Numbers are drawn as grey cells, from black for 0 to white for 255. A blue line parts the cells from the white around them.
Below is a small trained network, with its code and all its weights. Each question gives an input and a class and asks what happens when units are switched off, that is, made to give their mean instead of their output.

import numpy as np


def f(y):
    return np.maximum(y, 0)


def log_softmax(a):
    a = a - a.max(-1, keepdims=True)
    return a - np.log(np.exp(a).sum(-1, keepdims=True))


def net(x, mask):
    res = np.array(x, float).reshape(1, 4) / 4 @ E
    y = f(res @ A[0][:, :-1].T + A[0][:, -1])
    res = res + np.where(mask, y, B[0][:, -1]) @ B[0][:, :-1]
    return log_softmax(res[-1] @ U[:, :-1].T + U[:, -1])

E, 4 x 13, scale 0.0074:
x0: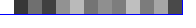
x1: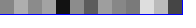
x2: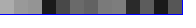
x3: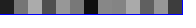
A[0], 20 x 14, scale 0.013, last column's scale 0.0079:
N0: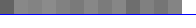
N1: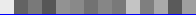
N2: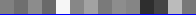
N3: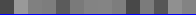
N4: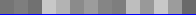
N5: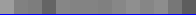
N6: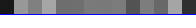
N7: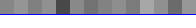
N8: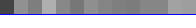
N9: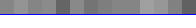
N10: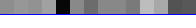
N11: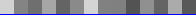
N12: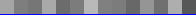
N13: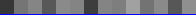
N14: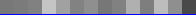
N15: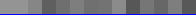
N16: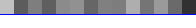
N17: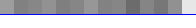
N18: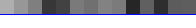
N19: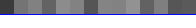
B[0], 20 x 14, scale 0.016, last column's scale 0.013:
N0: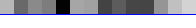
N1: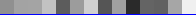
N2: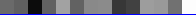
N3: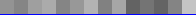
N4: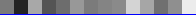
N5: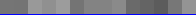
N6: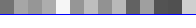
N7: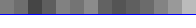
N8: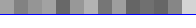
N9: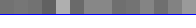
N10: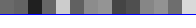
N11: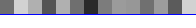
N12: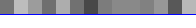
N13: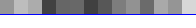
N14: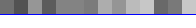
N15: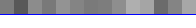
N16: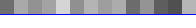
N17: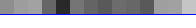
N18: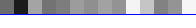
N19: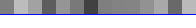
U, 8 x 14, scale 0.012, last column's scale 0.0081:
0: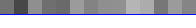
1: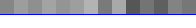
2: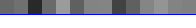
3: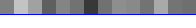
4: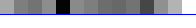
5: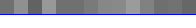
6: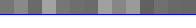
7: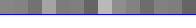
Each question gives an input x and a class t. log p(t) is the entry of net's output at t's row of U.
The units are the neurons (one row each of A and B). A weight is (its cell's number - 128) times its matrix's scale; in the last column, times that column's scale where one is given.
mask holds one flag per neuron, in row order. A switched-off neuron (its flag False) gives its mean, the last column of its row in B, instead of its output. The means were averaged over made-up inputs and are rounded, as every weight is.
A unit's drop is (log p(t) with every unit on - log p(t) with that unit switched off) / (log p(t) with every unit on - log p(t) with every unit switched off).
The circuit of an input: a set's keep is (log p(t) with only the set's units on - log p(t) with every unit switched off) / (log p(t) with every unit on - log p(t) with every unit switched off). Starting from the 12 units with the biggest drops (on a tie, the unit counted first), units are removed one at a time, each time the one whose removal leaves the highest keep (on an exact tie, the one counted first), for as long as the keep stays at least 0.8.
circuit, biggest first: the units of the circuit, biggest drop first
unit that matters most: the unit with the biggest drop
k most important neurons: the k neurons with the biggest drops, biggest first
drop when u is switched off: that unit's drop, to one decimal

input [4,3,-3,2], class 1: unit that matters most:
N18
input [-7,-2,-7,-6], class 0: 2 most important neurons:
(N4, N14)
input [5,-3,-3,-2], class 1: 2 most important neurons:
(N1, N18)
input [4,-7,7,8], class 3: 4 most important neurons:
(N13, N19, N4, N10)
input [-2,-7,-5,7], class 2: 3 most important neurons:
(N2, N11, N18)
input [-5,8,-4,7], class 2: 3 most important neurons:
(N10, N7, N11)
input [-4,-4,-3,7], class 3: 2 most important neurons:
(N13, N19)
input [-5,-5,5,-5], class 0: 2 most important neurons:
(N18, N1)
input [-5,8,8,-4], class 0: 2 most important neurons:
(N18, N2)
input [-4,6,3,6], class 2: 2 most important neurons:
(N10, N11)
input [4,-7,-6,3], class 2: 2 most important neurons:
(N2, N18)
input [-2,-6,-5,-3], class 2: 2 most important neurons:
(N2, N18)
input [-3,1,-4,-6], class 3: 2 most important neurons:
(N11, N18)
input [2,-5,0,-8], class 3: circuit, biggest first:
(N11)
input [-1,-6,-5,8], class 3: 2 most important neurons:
(N13, N19)
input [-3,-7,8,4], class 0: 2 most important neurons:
(N18, N10)
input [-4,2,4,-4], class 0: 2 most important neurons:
(N18, N1)
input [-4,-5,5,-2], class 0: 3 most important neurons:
(N18, N10, N1)
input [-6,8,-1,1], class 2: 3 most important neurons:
(N10, N1, N7)
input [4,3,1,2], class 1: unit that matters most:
N2
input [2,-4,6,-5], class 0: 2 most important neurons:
(N18, N13)
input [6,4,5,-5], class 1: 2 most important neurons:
(N1, N4)
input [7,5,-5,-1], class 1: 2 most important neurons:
(N1, N18)
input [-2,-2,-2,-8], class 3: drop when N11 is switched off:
0.3
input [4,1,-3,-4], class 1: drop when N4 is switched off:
-0.1
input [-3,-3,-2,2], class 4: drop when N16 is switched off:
0.3
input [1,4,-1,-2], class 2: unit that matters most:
N10
